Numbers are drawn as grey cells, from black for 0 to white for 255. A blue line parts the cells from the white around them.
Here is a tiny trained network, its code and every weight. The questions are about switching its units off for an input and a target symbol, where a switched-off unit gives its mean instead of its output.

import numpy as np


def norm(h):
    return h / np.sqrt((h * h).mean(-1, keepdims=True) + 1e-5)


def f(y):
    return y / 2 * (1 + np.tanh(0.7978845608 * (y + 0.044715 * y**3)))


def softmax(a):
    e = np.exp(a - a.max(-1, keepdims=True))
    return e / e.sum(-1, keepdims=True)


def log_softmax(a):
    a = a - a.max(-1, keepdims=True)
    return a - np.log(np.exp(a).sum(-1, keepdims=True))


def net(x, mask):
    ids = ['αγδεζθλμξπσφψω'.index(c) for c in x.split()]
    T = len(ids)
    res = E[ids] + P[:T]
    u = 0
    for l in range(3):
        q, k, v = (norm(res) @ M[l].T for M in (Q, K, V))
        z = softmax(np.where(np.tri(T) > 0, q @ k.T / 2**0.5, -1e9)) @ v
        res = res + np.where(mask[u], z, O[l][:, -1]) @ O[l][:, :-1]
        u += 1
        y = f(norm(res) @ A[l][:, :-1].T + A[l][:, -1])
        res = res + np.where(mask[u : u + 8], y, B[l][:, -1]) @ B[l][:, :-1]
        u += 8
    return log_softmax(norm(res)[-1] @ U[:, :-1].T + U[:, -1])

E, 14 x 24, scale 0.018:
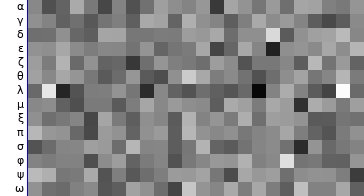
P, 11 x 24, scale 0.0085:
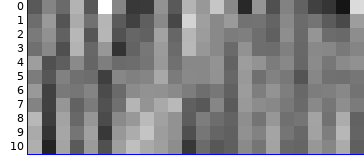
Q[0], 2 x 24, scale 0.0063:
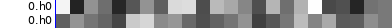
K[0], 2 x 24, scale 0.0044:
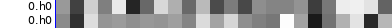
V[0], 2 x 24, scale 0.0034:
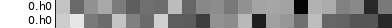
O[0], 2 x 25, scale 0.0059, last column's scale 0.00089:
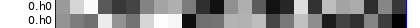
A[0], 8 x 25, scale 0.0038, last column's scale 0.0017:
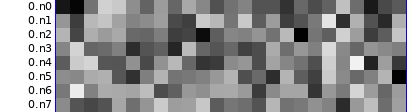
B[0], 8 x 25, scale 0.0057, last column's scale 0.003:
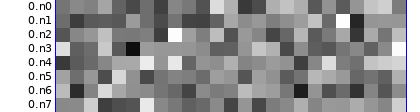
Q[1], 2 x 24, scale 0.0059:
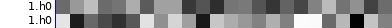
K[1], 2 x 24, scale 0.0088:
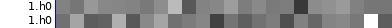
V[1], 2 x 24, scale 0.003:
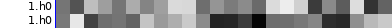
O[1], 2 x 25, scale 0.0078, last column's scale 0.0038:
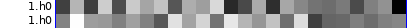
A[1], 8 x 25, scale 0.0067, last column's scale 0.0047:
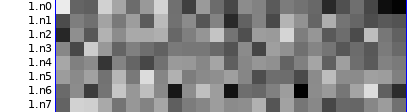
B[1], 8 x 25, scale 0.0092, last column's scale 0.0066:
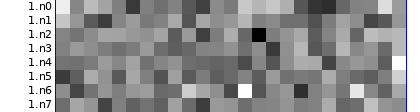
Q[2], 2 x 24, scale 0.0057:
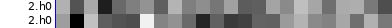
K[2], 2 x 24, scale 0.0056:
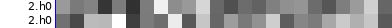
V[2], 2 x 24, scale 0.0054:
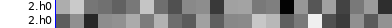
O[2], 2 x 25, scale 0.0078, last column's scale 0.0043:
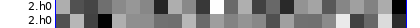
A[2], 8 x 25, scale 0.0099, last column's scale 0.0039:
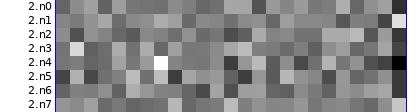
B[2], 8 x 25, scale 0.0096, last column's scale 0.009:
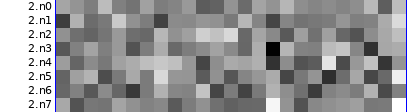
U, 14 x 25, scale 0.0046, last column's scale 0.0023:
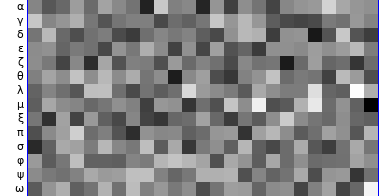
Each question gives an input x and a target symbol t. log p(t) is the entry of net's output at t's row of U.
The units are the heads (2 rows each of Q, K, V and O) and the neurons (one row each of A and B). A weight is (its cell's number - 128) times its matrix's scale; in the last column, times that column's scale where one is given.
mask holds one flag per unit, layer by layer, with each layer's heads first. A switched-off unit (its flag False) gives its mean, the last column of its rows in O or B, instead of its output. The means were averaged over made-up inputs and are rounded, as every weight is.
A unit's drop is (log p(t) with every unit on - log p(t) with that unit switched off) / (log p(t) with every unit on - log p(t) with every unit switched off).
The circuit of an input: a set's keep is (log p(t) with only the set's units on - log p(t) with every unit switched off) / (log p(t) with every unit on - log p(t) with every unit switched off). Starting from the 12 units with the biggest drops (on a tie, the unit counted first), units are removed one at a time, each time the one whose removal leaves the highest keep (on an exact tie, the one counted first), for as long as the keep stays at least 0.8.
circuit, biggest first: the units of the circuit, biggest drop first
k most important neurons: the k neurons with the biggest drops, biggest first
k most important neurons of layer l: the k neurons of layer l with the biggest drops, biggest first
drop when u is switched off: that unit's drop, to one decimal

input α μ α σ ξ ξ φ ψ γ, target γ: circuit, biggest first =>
[0.h0, 1.n0]
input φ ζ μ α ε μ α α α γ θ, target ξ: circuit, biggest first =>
[0.n1, 1.h0]
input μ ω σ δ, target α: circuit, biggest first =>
[1.n6, 1.h0]
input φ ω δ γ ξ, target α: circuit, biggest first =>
[1.n6, 1.h0]
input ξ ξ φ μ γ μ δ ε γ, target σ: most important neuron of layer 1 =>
[1.n5]
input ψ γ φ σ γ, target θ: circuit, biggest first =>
[1.n2, 0.h0, 1.h0]
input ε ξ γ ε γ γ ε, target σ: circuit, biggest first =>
[0.n4, 1.n5]
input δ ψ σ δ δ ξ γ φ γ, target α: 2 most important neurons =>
[1.n6, 1.n2]
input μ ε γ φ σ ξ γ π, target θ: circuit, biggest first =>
[1.n2, 1.h0, 0.h0]
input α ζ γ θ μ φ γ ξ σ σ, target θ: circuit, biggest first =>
[1.n2, 1.h0]
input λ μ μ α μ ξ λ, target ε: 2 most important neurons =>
[2.n3, 0.n3]
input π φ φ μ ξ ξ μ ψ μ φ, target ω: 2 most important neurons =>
[1.n0, 2.n5]
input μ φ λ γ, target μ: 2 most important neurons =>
[0.n3, 2.n3]
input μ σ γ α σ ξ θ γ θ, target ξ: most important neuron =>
[0.n1]
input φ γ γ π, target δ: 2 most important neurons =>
[1.n7, 2.n6]
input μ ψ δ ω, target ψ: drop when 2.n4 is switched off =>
0.8
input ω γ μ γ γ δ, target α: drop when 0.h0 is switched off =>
0.2
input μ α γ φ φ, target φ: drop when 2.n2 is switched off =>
0.4
